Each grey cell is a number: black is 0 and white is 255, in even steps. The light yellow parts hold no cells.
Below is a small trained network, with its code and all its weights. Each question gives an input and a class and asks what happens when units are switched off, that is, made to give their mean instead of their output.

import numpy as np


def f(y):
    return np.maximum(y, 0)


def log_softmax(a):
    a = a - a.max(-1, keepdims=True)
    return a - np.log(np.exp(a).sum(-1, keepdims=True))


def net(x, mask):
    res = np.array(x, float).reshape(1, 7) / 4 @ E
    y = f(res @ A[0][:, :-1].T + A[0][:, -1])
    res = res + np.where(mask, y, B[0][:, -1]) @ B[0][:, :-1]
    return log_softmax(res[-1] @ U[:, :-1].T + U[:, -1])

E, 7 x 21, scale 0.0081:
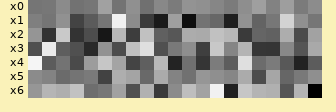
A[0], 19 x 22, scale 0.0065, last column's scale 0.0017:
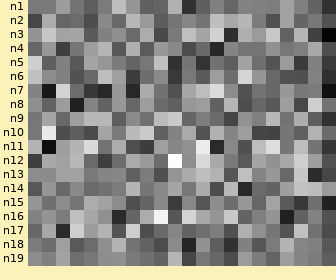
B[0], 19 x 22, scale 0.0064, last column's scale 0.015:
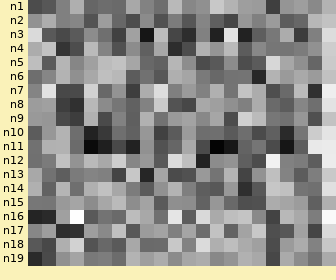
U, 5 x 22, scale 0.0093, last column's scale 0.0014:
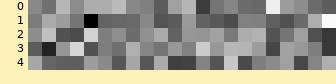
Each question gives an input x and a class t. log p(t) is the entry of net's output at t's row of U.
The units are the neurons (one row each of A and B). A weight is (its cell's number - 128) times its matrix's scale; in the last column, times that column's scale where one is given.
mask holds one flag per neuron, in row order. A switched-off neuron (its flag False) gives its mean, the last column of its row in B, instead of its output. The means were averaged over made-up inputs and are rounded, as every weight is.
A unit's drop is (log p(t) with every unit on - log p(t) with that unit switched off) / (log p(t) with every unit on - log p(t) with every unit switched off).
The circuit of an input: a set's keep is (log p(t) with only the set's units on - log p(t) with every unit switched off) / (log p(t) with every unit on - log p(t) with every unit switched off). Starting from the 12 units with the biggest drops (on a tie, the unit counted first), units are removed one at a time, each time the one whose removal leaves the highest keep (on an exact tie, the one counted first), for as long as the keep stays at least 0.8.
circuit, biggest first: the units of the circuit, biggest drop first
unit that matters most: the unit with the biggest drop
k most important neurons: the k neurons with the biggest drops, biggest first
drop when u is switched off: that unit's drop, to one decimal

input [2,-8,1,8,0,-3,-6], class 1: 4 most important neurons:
[n10; n2; n18; n1]
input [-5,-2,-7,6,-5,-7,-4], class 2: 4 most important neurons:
[n17; n11; n4; n9]
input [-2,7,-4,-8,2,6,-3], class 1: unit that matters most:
n11
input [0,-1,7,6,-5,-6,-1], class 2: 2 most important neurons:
[n7; n11]
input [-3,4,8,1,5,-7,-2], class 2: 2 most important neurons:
[n7; n8]
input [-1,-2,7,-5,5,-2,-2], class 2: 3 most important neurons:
[n7; n8; n12]
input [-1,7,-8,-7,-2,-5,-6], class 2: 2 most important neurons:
[n4; n17]
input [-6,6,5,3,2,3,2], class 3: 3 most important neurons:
[n18; n17; n1]
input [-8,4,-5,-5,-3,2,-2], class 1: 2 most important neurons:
[n11; n7]
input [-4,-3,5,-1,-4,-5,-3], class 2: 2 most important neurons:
[n7; n8]
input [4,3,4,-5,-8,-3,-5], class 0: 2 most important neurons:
[n12; n14]
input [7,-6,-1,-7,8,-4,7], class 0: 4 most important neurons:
[n6; n15; n5; n10]
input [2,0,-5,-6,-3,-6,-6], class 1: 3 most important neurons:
[n11; n3; n7]
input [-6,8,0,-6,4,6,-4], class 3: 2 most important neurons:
[n18; n1]
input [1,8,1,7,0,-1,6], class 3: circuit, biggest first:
[n18]
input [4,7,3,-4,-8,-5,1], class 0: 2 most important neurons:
[n12; n16]
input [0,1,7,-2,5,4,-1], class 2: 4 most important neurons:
[n7; n8; n12; n14]
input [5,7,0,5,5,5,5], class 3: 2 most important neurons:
[n18; n11]
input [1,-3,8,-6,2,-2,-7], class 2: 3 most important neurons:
[n7; n8; n3]
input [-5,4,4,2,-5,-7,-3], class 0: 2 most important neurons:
[n16; n14]
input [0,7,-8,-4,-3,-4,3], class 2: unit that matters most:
n17
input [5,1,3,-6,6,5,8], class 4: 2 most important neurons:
[n3; n13]
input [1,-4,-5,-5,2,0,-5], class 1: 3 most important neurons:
[n11; n7; n3]
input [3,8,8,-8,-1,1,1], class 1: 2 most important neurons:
[n11; n16]
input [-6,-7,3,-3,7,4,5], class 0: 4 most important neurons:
[n6; n5; n15; n18]
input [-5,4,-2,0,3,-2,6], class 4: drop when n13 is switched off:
0.1
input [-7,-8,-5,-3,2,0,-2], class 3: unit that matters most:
n16
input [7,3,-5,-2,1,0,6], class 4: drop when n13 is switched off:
0.7
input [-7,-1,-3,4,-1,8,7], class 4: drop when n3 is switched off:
0.7
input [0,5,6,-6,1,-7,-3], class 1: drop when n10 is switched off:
-0.1
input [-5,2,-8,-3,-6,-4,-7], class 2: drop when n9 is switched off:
0.5
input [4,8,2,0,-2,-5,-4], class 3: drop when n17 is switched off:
0.0
